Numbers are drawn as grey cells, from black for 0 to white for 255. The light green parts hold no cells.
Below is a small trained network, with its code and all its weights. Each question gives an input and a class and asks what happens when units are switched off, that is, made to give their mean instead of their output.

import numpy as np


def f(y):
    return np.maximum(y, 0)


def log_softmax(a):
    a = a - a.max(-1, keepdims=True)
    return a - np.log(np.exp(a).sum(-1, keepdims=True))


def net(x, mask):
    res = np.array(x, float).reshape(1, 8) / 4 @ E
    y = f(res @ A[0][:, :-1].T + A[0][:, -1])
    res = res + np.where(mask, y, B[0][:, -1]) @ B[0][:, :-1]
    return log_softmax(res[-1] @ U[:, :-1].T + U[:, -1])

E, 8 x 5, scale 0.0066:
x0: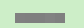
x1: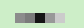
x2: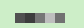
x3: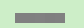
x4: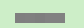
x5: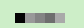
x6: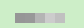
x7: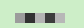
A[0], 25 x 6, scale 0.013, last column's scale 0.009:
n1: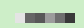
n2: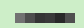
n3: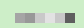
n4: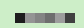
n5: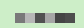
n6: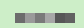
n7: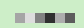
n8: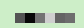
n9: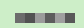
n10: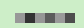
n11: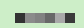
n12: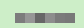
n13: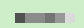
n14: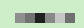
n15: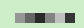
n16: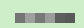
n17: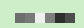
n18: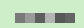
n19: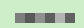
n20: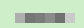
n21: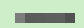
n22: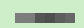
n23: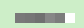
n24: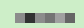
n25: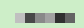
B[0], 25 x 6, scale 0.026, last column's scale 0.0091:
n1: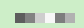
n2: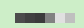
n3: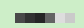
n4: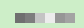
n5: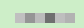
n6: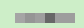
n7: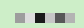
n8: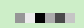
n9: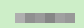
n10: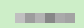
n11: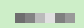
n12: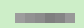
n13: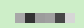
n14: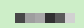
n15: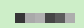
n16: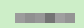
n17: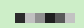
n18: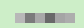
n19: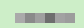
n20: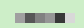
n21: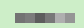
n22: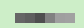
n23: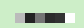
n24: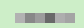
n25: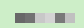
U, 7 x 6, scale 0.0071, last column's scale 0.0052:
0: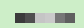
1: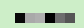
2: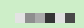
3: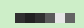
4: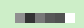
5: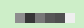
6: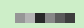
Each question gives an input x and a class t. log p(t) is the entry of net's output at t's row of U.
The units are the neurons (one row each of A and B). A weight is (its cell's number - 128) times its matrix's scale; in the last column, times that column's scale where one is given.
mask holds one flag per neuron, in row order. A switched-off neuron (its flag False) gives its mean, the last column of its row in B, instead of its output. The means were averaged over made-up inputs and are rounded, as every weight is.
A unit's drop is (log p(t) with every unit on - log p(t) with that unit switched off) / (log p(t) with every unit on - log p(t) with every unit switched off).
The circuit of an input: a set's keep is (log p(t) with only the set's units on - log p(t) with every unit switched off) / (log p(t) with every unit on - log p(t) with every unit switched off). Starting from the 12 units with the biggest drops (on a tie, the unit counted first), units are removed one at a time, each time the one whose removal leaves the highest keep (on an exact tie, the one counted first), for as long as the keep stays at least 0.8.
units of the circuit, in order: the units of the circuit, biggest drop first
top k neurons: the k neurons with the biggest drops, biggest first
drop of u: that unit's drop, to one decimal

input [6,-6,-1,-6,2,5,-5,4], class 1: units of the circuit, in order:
[n17]
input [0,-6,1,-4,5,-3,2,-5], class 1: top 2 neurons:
[n17 n13]
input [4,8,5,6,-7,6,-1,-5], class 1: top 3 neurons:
[n14 n15 n20]
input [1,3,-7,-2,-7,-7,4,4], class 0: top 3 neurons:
[n1 n8 n23]
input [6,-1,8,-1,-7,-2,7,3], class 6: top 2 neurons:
[n8 n2]
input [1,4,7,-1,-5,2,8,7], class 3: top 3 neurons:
[n3 n5 n18]
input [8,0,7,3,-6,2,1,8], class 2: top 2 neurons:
[n24 n10]
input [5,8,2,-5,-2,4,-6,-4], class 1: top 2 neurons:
[n14 n15]
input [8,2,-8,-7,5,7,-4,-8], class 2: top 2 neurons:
[n5 n8]
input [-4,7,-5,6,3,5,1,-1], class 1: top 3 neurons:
[n14 n15 n20]
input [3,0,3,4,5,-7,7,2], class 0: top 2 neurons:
[n1 n25]
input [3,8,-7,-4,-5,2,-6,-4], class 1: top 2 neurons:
[n14 n15]
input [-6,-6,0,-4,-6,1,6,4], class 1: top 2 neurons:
[n17 n2]
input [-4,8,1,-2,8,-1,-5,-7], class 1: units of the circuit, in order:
[n14]
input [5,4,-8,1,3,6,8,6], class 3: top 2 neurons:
[n3 n8]
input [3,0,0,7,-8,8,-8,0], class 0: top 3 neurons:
[n4 n11 n3]
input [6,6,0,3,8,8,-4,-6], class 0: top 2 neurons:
[n4 n11]
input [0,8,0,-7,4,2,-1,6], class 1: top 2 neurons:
[n14 n15]
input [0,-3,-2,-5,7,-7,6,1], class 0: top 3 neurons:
[n1 n25 n2]
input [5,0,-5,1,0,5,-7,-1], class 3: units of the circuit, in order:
[n2]
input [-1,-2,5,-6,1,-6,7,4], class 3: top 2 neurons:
[n3 n13]
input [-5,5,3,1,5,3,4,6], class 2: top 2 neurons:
[n24 n19]
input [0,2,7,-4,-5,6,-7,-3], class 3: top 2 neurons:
[n2 n20]
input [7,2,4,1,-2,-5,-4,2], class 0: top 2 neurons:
[n25 n1]
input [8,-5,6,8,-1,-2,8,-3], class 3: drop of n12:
0.0
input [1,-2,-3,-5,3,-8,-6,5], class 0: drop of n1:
0.2
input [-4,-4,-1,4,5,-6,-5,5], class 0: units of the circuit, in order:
[n25]
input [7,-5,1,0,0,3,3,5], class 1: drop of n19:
-0.1
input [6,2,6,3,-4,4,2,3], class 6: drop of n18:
0.1
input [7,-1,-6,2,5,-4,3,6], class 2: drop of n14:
0.1
